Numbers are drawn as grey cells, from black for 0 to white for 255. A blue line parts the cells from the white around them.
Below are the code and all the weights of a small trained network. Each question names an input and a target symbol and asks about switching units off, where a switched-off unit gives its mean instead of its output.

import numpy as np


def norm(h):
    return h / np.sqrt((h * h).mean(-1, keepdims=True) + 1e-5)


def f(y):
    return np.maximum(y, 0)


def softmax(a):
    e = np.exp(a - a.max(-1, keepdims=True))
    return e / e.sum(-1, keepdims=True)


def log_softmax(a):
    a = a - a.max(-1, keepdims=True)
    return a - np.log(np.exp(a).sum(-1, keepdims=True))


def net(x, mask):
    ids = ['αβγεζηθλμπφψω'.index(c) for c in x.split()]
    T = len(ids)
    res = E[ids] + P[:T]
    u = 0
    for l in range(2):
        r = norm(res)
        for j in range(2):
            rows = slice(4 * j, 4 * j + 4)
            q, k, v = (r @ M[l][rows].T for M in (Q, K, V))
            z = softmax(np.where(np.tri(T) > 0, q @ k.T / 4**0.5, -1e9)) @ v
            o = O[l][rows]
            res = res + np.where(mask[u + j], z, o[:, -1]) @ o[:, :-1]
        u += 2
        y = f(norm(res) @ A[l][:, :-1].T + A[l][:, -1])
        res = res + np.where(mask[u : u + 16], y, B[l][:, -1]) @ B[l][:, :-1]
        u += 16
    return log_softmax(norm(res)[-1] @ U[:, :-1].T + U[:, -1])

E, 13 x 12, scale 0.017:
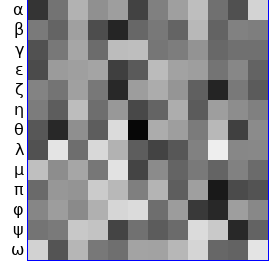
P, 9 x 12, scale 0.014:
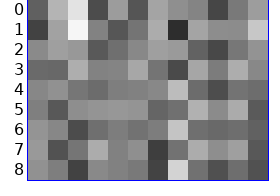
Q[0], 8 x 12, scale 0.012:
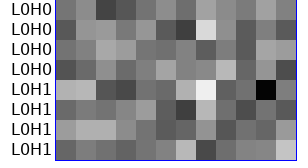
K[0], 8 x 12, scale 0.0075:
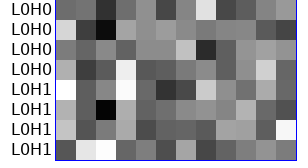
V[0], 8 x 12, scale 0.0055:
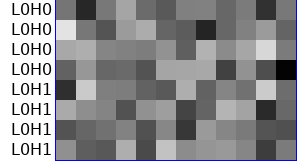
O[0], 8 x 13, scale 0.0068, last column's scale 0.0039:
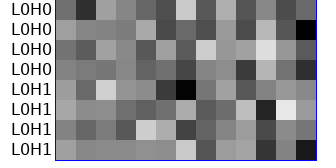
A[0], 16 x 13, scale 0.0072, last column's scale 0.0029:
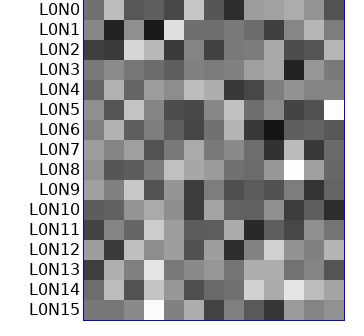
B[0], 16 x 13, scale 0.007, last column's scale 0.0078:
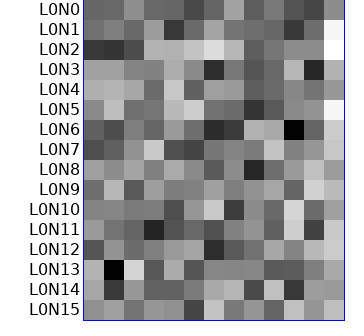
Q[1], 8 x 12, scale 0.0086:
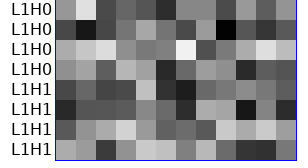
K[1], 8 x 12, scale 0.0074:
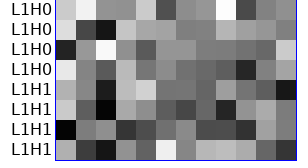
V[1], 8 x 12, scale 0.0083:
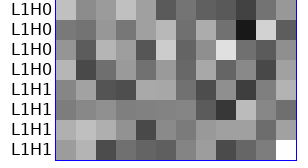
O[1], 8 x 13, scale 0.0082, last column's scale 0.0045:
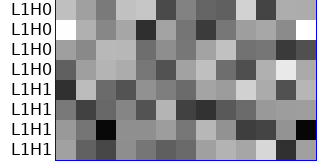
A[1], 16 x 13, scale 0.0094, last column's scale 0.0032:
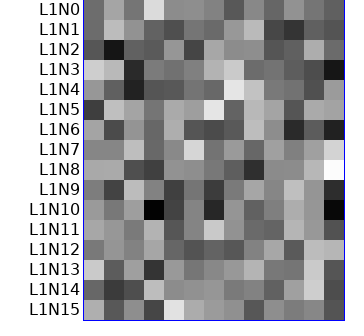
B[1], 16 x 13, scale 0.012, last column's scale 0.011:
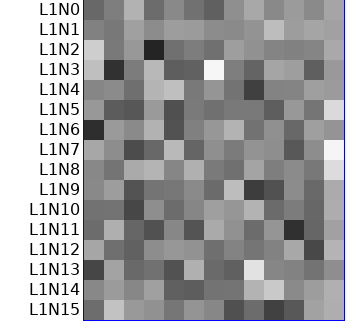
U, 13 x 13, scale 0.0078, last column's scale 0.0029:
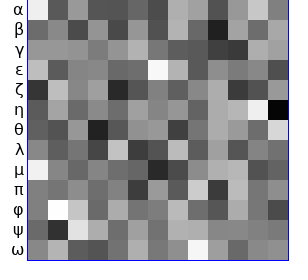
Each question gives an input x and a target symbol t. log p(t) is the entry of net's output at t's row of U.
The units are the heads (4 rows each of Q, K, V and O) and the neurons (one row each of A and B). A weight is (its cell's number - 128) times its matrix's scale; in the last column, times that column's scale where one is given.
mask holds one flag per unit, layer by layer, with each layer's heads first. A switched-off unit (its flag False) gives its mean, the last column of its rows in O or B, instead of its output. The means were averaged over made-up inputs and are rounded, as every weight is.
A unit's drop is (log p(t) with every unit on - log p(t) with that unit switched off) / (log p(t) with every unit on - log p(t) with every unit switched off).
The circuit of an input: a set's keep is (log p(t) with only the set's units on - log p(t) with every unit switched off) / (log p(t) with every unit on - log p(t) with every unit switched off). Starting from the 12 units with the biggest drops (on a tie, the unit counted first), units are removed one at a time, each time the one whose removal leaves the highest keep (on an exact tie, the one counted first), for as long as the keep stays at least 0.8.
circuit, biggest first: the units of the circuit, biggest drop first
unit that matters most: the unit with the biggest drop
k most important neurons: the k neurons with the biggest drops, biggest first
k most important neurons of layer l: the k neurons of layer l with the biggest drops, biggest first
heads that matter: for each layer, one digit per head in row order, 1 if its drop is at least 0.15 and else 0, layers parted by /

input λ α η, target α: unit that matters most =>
L0N14
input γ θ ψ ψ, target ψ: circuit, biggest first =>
[L1H0; L0N13]
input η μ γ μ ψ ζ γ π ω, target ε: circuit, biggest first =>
[L1N3; L0H1]
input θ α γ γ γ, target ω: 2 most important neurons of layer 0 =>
[L0N2; L0N11]
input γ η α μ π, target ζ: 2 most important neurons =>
[L0N6; L1N6]
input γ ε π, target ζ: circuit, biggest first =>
[L0N6; L1N6; L0N2]
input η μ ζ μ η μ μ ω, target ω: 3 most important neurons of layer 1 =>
[L1N13; L1N11; L1N5]
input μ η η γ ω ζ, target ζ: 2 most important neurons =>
[L0N7; L1N11]
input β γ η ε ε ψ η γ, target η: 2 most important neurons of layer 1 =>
[L1N9; L1N8]
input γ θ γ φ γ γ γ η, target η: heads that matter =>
00 / 10
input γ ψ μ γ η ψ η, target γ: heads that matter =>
00 / 01
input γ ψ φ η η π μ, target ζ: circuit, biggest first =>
[L0N6; L1N6]
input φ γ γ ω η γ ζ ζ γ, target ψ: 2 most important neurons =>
[L0N7; L1N1]
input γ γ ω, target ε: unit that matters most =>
L1N3
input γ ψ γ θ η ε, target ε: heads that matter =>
10 / 00
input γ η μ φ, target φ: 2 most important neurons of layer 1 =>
[L1N11; L1N5]
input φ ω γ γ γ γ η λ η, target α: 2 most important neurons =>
[L1N2; L0N14]
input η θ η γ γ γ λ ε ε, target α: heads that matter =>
00 / 01
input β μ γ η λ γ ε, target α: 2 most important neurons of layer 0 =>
[L0N6; L0N14]
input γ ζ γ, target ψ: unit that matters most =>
L0H1
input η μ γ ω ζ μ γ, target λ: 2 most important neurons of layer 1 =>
[L1N2; L1N4]
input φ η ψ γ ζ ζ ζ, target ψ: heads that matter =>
11 / 10
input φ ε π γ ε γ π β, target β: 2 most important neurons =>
[L1N9; L0N2]
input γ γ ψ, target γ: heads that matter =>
00 / 00
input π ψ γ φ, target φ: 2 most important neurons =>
[L0N15; L0N5]
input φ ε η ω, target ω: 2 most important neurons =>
[L1N13; L1N11]
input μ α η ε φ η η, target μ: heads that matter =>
00 / 10
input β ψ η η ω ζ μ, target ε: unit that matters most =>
L0H1
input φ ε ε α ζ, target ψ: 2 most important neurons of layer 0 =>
[L0N6; L0N7]
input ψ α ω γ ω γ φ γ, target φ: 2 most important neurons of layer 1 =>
[L1N9; L1N0]
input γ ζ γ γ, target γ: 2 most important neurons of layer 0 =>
[L0N4; L0N9]
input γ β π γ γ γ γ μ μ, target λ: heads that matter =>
00 / 10
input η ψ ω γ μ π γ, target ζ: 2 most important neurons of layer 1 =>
[L1N6; L1N7]
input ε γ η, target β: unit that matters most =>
L0H1
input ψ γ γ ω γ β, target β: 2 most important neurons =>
[L1N9; L0N0]
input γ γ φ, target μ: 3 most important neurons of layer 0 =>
[L0N6; L0N11; L0N2]
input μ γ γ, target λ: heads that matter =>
01 / 10
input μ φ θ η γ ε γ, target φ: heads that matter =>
11 / 11
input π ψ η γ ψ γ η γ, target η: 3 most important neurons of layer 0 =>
[L0N6; L0N2; L0N11]
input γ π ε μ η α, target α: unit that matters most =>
L1N2
